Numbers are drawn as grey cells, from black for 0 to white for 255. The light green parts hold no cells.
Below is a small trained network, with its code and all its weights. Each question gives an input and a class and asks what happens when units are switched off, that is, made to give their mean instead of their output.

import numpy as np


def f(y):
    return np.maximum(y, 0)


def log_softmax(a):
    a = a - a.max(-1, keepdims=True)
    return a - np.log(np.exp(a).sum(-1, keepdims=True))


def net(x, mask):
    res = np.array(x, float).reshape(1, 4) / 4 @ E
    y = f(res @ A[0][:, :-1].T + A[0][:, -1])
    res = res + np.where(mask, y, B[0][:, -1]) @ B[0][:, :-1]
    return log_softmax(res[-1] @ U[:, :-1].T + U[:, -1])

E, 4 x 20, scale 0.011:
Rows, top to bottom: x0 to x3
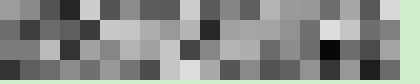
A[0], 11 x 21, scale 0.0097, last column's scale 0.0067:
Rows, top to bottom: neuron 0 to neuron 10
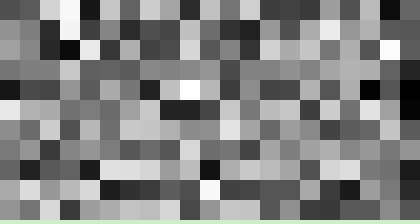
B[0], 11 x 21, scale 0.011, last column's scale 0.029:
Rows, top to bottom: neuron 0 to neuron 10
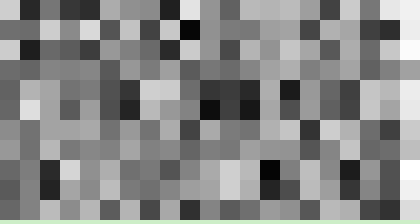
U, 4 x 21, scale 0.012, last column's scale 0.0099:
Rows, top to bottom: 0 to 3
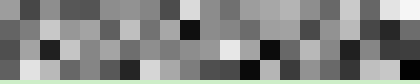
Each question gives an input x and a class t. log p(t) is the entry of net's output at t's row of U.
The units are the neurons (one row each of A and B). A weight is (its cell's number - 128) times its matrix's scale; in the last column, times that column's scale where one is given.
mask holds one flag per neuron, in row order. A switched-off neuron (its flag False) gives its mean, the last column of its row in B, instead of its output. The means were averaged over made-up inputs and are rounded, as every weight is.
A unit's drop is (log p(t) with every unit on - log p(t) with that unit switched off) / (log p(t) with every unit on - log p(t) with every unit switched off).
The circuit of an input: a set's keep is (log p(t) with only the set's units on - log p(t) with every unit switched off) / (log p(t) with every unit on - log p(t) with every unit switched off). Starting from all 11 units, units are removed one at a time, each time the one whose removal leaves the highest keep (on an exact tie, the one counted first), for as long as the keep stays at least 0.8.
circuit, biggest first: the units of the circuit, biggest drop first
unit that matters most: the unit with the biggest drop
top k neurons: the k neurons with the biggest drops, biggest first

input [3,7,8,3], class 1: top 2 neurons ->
neuron 10; neuron 6
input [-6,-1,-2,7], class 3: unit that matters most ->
neuron 4
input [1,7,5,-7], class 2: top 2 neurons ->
neuron 8; neuron 4
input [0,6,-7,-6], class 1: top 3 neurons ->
neuron 1; neuron 9; neuron 4
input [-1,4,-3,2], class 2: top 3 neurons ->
neuron 8; neuron 10; neuron 6
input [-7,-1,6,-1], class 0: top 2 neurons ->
neuron 0; neuron 1
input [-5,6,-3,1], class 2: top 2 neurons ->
neuron 8; neuron 2
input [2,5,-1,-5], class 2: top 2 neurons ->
neuron 8; neuron 4
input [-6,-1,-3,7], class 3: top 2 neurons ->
neuron 4; neuron 2
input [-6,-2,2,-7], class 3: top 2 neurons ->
neuron 5; neuron 2
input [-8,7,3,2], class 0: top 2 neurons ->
neuron 0; neuron 9
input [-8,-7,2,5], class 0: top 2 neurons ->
neuron 0; neuron 8
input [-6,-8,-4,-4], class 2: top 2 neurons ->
neuron 9; neuron 2
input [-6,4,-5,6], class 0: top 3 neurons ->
neuron 0; neuron 5; neuron 10
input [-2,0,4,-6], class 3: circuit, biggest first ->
neuron 5
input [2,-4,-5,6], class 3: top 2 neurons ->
neuron 4; neuron 10
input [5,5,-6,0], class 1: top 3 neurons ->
neuron 1; neuron 0; neuron 9
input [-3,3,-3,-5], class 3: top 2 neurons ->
neuron 5; neuron 2
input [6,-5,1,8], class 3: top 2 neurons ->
neuron 4; neuron 0
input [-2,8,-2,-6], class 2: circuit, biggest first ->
neuron 8
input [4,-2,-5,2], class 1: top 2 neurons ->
neuron 0; neuron 1
